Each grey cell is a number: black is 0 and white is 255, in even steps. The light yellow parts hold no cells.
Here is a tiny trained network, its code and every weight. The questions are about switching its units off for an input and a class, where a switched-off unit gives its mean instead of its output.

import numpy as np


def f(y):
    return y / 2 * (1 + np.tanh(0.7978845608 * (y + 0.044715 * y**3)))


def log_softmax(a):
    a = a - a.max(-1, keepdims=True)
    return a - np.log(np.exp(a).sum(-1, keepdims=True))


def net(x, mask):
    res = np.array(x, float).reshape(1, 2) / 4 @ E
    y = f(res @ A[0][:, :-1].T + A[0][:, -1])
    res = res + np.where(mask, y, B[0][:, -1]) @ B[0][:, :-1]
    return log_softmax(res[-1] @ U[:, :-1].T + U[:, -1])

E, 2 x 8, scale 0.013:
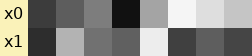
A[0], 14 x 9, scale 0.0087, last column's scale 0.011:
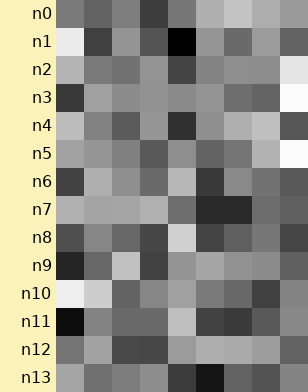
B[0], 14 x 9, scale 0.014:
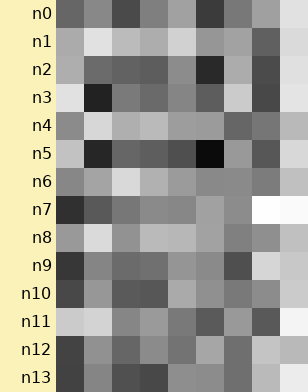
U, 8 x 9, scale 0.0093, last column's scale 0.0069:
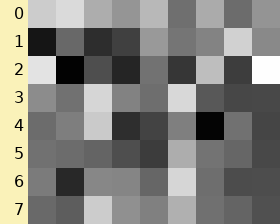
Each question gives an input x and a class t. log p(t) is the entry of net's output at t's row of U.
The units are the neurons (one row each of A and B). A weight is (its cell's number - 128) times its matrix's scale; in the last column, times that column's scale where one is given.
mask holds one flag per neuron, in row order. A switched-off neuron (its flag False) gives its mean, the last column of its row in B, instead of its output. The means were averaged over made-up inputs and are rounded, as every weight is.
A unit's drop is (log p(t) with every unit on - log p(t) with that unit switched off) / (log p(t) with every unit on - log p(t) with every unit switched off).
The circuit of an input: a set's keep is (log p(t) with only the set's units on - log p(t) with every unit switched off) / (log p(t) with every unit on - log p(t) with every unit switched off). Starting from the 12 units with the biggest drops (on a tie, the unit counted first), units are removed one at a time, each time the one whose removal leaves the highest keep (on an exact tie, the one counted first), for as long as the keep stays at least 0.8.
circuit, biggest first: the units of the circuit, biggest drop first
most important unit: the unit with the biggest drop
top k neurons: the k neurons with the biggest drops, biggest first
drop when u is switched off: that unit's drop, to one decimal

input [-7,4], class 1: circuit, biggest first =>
[n7]
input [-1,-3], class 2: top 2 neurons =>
[n8 n11]
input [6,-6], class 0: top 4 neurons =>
[n1 n4 n7 n13]
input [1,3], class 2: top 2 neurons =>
[n1 n4]
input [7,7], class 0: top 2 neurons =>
[n11 n8]
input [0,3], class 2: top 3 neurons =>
[n1 n4 n3]
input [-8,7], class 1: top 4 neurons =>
[n7 n13 n10 n1]
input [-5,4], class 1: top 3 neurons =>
[n7 n13 n1]
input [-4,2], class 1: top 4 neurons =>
[n7 n13 n10 n2]
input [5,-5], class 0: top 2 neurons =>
[n1 n7]
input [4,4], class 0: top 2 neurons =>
[n7 n13]
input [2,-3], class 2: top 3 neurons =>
[n8 n11 n6]
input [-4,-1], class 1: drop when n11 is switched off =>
0.1
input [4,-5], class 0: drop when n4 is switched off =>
0.1
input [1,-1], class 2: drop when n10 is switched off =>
0.0
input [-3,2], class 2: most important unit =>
n9
